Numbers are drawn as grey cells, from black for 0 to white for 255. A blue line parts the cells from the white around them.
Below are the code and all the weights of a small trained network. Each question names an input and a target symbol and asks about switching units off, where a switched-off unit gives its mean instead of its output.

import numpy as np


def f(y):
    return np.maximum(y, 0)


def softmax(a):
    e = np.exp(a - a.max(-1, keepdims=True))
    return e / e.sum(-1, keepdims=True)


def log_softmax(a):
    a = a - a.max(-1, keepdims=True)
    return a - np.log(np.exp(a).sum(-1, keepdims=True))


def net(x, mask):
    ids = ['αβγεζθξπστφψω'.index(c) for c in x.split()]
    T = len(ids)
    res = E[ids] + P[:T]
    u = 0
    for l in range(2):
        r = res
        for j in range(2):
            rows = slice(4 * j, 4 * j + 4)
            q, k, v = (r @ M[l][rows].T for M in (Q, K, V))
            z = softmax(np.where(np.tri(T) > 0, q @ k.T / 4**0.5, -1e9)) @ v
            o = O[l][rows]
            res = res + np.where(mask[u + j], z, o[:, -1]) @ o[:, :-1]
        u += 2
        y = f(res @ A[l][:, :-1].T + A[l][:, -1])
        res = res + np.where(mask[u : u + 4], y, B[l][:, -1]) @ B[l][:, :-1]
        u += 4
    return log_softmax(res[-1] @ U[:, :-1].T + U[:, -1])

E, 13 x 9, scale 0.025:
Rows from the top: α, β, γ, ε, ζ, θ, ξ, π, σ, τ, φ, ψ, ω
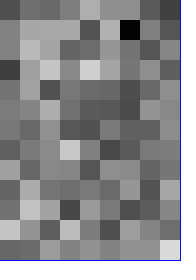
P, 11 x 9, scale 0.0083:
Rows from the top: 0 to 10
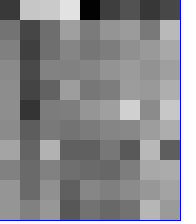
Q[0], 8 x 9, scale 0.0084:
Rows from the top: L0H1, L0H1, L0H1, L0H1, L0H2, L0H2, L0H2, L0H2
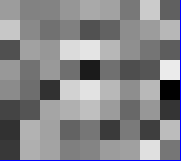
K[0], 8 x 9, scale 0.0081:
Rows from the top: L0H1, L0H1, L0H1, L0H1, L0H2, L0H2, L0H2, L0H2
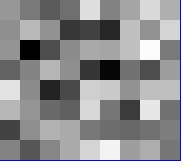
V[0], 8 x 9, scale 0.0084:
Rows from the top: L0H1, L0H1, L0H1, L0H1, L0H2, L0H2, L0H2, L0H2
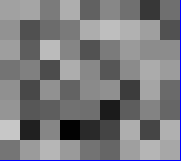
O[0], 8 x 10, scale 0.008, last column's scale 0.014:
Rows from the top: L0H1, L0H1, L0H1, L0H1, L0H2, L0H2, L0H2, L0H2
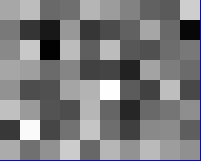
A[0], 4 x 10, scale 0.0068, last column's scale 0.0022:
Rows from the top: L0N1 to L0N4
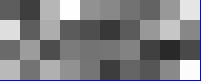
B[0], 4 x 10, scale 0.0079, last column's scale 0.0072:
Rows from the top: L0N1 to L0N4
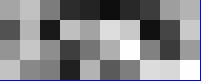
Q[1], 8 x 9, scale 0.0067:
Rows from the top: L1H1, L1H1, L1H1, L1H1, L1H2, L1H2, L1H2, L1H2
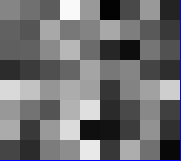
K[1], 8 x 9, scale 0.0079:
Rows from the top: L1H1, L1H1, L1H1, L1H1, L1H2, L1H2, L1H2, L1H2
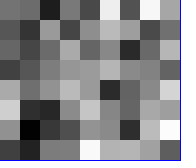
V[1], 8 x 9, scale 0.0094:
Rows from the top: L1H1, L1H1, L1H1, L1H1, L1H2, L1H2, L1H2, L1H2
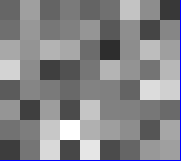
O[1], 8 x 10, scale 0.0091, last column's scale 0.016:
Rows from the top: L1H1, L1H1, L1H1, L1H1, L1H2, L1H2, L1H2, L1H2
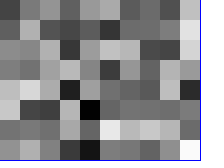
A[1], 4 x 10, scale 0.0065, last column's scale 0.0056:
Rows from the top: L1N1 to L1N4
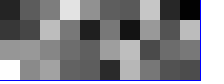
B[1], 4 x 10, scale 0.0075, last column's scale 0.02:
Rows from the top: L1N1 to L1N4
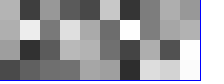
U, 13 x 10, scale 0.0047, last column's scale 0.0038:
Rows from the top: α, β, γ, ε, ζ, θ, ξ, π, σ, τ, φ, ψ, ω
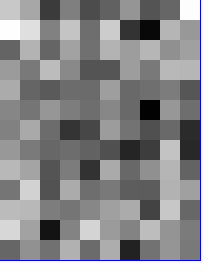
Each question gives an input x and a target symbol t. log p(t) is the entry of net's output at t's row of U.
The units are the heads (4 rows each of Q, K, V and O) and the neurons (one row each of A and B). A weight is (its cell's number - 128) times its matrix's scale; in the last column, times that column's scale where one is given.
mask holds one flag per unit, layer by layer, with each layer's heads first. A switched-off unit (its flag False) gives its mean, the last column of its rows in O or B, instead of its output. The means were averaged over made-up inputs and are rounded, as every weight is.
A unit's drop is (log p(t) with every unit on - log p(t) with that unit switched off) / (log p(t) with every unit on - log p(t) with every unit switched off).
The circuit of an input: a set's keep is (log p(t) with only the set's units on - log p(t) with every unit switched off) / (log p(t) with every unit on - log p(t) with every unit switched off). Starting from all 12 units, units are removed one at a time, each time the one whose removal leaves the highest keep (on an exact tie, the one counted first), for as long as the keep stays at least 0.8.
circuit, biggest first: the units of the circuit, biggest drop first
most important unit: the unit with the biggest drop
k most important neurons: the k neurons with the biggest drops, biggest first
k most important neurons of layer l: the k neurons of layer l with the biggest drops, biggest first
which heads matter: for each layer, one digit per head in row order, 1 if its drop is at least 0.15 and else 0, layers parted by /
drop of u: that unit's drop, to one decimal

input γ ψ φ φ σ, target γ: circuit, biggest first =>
(L1H2; L0H1)
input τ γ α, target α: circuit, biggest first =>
(L1N2; L0H1; L1N4; L0N4)
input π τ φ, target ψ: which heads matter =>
01 / 10
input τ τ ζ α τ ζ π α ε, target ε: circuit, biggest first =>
(L0H2; L0H1)
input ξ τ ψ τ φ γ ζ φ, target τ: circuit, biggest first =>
(L1H1; L0H2; L0H1; L0N4)
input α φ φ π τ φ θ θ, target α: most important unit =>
L0N2
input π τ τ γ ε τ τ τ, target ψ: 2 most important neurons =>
(L0N4; L0N1)
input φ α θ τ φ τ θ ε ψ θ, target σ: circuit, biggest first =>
(L1H2; L0H1; L1H1)
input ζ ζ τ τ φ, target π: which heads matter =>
01 / 11
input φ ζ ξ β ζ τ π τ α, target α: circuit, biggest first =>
(L0N4; L1H2; L1N4)
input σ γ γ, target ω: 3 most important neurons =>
(L1N1; L0N3; L0N4)
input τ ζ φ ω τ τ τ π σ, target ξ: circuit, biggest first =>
(L0H2; L1H1; L1H2; L0N2)
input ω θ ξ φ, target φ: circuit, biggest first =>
(L1H2; L0H2; L0N1; L1H1)
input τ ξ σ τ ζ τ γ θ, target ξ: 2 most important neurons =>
(L0N2; L0N4)
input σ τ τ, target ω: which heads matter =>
11 / 11
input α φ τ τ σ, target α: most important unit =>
L1N2
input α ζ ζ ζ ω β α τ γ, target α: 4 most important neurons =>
(L1N2; L0N3; L0N2; L1N4)
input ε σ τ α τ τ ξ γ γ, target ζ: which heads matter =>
01 / 10
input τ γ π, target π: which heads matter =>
00 / 01
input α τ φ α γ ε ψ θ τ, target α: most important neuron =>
(L1N2)
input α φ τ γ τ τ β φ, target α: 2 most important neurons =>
(L1N2; L0N3)
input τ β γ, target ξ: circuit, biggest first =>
(L0H2; L1H1)
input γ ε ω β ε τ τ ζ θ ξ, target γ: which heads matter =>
11 / 01
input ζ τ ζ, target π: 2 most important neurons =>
(L0N4; L1N4)
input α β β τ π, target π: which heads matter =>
01 / 10
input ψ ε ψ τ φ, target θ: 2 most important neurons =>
(L0N4; L0N3)
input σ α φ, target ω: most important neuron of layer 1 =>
(L1N1)
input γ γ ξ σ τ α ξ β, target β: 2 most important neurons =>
(L1N4; L1N2)
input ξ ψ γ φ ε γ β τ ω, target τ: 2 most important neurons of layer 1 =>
(L1N3; L1N4)
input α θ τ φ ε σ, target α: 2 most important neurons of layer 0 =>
(L0N3; L0N2)
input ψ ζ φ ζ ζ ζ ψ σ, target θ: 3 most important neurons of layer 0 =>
(L0N4; L0N3; L0N2)
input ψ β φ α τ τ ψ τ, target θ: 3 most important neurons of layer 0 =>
(L0N4; L0N3; L0N2)
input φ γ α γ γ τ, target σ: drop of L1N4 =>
0.1
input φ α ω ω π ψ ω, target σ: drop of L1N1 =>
0.0
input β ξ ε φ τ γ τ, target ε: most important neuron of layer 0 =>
(L0N1)
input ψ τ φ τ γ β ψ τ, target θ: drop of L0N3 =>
0.3
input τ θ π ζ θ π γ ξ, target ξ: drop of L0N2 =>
0.2
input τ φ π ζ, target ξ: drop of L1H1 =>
0.4
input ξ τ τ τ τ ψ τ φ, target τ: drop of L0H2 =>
0.7
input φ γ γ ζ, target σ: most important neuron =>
(L0N2)
